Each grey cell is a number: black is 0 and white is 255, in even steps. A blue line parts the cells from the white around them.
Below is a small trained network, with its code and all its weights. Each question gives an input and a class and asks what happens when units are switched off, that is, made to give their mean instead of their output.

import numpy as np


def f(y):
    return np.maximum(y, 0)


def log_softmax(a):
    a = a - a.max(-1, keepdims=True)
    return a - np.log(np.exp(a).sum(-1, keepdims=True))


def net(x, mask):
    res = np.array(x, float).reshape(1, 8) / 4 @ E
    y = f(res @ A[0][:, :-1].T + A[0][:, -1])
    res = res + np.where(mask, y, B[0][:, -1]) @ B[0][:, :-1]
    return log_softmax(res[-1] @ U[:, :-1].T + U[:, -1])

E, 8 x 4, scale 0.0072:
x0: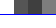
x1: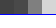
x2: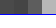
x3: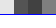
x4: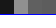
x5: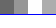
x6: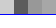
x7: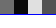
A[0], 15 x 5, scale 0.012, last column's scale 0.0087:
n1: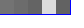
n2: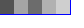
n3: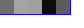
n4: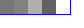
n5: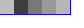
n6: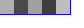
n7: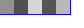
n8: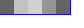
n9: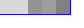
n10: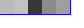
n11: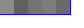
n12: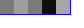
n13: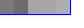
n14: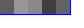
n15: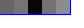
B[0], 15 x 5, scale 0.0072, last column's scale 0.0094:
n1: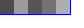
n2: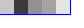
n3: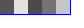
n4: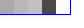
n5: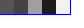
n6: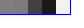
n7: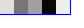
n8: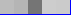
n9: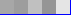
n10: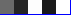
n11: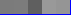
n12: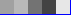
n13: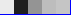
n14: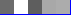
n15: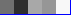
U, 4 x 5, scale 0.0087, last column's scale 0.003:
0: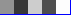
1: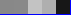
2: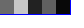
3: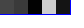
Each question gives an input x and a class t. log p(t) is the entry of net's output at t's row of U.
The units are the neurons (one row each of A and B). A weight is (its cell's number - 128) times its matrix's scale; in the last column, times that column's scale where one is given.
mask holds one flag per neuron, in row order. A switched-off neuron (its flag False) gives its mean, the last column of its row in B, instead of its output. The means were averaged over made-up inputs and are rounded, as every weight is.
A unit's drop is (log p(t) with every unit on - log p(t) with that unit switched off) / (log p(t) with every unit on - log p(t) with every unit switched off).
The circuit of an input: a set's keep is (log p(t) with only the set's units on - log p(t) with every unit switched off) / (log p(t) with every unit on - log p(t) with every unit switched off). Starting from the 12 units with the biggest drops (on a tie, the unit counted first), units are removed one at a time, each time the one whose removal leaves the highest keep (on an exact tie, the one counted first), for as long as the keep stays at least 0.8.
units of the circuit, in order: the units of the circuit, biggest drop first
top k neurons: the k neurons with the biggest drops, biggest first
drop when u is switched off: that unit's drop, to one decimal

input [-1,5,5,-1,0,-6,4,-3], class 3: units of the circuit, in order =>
(n7; n4)
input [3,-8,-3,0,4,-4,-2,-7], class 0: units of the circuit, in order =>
(n10)
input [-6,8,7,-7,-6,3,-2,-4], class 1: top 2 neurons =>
(n8; n6)
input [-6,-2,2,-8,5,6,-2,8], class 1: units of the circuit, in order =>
(n8; n14)
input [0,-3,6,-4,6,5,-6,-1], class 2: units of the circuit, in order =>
(n10; n14)
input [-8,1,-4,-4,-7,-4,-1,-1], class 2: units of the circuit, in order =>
(n10; n15)
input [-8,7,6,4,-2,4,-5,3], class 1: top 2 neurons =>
(n10; n5)
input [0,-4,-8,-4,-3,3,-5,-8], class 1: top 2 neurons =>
(n9; n10)
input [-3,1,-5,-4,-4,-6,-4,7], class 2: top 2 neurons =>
(n10; n3)
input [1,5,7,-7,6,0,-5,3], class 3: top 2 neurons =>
(n10; n7)
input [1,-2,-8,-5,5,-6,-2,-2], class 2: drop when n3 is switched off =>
0.2
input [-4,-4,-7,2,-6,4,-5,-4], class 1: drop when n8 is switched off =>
0.2
